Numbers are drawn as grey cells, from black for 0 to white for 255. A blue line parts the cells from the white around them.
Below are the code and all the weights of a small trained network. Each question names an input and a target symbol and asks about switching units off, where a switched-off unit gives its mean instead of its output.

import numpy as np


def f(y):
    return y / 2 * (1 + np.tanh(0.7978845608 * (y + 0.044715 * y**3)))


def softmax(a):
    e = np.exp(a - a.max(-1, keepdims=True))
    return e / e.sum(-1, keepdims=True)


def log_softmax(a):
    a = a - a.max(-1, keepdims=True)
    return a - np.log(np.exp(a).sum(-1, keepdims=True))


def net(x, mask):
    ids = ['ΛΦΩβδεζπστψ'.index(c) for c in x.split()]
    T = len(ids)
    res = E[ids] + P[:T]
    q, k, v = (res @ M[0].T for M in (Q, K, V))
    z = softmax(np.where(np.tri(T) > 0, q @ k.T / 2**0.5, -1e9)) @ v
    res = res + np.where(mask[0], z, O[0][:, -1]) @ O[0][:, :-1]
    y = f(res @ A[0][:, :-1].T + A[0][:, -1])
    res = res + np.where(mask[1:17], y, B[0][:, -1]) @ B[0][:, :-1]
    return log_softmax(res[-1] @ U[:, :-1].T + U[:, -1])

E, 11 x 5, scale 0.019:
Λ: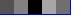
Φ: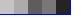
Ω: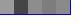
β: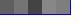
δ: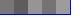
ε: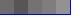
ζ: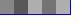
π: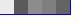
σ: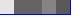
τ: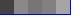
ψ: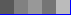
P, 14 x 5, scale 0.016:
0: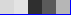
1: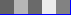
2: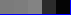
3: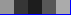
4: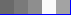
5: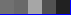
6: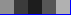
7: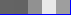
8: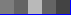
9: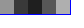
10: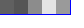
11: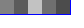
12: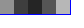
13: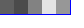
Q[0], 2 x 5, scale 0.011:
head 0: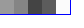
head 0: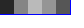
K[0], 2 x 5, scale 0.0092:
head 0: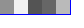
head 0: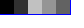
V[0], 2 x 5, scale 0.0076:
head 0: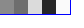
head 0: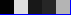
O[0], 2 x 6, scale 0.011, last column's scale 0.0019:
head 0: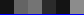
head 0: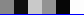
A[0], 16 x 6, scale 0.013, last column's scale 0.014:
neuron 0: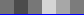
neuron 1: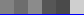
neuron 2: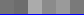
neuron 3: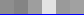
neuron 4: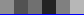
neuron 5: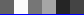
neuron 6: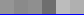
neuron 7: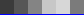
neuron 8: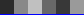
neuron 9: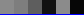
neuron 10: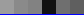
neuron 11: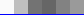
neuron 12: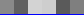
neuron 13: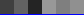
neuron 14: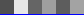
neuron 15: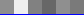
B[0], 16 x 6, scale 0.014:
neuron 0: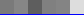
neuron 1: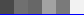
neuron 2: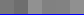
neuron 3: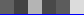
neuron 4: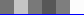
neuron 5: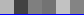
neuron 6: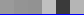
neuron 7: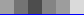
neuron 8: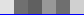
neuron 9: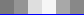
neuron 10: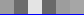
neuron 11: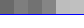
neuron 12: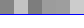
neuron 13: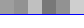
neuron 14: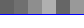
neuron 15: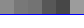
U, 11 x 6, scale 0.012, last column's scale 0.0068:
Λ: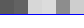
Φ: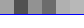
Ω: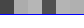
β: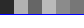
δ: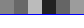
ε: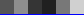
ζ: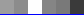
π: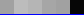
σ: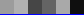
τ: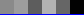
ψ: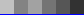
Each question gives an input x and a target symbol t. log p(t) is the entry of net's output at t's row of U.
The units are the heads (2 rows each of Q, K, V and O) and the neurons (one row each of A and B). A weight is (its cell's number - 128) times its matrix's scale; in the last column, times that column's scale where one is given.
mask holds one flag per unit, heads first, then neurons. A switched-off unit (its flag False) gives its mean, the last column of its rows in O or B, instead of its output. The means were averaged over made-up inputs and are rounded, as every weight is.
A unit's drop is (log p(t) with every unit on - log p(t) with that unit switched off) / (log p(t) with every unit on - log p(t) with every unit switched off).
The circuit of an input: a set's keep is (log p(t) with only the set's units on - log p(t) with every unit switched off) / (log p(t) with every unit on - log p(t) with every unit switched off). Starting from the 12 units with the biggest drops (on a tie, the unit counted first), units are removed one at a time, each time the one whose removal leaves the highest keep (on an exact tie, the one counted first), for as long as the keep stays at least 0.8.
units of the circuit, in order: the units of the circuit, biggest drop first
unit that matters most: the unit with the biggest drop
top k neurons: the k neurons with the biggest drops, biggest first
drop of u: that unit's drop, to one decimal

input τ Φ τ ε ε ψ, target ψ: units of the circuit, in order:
[neuron 8]
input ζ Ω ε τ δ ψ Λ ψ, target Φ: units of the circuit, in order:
[neuron 7; neuron 1]
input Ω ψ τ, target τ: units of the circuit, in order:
[neuron 8; neuron 1; neuron 3]
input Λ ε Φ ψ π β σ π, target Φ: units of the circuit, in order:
[head 0; neuron 3; neuron 11]
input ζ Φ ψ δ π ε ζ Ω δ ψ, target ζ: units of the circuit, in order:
[head 0; neuron 9; neuron 13; neuron 10]
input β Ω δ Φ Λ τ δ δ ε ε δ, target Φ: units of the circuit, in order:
[neuron 7; neuron 1]
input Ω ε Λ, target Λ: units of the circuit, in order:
[neuron 4; head 0]
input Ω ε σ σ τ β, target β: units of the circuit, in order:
[head 0; neuron 10; neuron 8]
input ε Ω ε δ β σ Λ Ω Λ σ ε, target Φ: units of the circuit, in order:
[neuron 7; neuron 3; head 0]
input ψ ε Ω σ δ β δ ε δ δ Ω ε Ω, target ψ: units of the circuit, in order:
[neuron 8; head 0]
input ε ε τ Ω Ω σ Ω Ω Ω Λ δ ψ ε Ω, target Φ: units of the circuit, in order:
[neuron 7; head 0; neuron 4]
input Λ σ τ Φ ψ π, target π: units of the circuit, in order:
[neuron 6; head 0]
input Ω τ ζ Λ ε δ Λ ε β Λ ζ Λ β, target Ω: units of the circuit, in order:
[neuron 13; neuron 8]
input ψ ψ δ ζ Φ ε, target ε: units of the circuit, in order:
[neuron 6; neuron 13]
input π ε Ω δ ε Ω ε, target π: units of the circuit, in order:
[head 0; neuron 9; neuron 13]
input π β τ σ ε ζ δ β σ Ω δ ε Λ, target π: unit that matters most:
neuron 13
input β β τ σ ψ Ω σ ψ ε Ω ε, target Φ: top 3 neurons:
[neuron 7; neuron 4; neuron 1]
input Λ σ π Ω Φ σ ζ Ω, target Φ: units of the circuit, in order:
[neuron 7; neuron 3; head 0]
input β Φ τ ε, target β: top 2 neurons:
[neuron 12; neuron 1]
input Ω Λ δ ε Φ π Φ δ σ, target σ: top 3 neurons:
[neuron 11; neuron 15; neuron 1]
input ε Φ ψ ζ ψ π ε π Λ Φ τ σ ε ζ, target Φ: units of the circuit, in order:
[neuron 7]
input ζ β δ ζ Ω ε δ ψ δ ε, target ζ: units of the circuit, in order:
[head 0; neuron 9; neuron 13]
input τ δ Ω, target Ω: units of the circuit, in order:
[head 0; neuron 8]
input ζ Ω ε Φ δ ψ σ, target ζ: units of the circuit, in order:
[head 0; neuron 9; neuron 10]
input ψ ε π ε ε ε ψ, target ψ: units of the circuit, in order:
[neuron 8; head 0]
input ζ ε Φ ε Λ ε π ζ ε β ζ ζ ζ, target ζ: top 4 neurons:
[neuron 9; neuron 8; neuron 10; neuron 4]
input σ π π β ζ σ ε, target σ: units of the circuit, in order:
[head 0; neuron 3]
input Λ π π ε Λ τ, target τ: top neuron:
[neuron 8]
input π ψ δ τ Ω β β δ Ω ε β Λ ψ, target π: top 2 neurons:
[neuron 9; neuron 6]
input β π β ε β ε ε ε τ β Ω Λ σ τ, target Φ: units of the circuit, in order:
[neuron 7; neuron 1]
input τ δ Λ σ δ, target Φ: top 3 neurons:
[neuron 7; neuron 3; neuron 1]
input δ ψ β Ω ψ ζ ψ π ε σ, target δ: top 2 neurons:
[neuron 10; neuron 4]
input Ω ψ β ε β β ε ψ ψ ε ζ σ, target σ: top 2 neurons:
[neuron 11; neuron 3]
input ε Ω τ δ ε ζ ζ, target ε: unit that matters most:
neuron 4
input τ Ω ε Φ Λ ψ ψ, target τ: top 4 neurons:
[neuron 8; neuron 1; neuron 12; neuron 3]
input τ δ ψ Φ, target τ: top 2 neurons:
[neuron 1; neuron 8]
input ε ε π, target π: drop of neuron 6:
0.4
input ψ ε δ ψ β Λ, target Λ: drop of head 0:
0.2
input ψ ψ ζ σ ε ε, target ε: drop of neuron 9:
0.4
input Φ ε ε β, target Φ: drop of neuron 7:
0.0
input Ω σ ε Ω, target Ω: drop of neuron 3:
0.1
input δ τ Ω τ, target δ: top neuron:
[neuron 13]
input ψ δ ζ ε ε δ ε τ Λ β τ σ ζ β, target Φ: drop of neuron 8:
-0.1
